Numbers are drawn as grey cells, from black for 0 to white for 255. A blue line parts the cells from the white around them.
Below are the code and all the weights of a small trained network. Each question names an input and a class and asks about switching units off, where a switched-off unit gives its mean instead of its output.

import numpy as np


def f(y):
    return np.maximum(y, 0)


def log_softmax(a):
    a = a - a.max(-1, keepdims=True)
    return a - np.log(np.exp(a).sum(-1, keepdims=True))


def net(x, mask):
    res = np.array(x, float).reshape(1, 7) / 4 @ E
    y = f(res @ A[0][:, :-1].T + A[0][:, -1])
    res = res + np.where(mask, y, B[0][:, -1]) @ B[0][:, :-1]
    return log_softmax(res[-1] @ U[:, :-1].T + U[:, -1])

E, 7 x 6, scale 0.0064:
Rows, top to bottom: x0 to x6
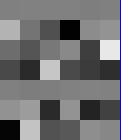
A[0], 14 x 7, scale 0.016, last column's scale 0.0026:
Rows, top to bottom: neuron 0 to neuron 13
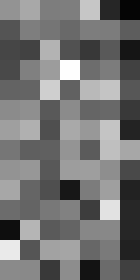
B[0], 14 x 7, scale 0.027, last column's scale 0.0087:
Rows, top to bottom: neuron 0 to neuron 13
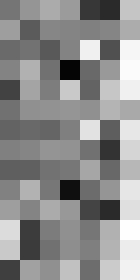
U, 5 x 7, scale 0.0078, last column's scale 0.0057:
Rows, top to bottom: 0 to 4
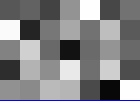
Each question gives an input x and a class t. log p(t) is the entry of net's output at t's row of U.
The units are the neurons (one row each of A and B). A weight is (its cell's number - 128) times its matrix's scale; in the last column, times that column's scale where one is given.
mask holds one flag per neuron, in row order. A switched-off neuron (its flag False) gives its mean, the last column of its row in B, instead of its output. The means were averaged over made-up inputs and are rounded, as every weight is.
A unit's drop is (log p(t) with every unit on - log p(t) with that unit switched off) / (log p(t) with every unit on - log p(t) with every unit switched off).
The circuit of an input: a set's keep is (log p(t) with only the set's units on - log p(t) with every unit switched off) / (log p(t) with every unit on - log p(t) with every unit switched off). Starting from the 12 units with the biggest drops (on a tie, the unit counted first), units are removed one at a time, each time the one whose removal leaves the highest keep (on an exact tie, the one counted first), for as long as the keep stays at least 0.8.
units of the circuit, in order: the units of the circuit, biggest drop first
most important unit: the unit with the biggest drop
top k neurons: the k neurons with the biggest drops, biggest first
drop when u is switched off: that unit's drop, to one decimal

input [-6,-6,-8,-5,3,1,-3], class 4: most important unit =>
neuron 0
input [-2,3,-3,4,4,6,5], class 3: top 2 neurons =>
[neuron 13; neuron 12]
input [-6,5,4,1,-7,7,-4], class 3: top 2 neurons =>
[neuron 13; neuron 3]
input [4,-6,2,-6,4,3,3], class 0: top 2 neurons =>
[neuron 6; neuron 9]
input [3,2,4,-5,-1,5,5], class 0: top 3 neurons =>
[neuron 6; neuron 4; neuron 12]
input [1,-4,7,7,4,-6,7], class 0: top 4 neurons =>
[neuron 2; neuron 12; neuron 13; neuron 0]
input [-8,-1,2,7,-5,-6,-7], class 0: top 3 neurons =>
[neuron 2; neuron 11; neuron 13]
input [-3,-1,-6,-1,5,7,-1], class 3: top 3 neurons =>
[neuron 13; neuron 10; neuron 5]
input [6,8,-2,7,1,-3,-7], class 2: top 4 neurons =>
[neuron 9; neuron 11; neuron 6; neuron 8]
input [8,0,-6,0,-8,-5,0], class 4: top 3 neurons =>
[neuron 0; neuron 13; neuron 5]
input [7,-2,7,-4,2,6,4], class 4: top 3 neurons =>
[neuron 10; neuron 7; neuron 4]
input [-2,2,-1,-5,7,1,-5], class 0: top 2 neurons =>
[neuron 11; neuron 6]
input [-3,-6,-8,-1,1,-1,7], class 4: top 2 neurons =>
[neuron 0; neuron 12]
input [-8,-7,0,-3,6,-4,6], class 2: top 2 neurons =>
[neuron 3; neuron 12]
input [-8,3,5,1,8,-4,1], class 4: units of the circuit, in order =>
[neuron 10]
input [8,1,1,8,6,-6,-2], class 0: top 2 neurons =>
[neuron 2; neuron 13]
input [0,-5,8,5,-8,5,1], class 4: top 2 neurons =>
[neuron 10; neuron 7]
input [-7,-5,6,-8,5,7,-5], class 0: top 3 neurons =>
[neuron 6; neuron 4; neuron 8]
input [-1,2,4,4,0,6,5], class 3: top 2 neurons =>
[neuron 13; neuron 12]
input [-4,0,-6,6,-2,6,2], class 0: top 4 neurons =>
[neuron 2; neuron 4; neuron 10; neuron 7]
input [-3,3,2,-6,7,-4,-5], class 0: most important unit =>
neuron 6
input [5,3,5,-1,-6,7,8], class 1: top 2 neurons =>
[neuron 11; neuron 4]
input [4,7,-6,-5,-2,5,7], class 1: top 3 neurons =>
[neuron 11; neuron 3; neuron 2]
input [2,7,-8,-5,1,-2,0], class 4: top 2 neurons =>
[neuron 0; neuron 3]
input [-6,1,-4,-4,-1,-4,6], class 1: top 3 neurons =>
[neuron 11; neuron 2; neuron 13]
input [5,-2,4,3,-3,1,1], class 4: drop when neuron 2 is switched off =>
-0.1
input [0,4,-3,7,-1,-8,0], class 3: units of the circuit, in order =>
[neuron 4]
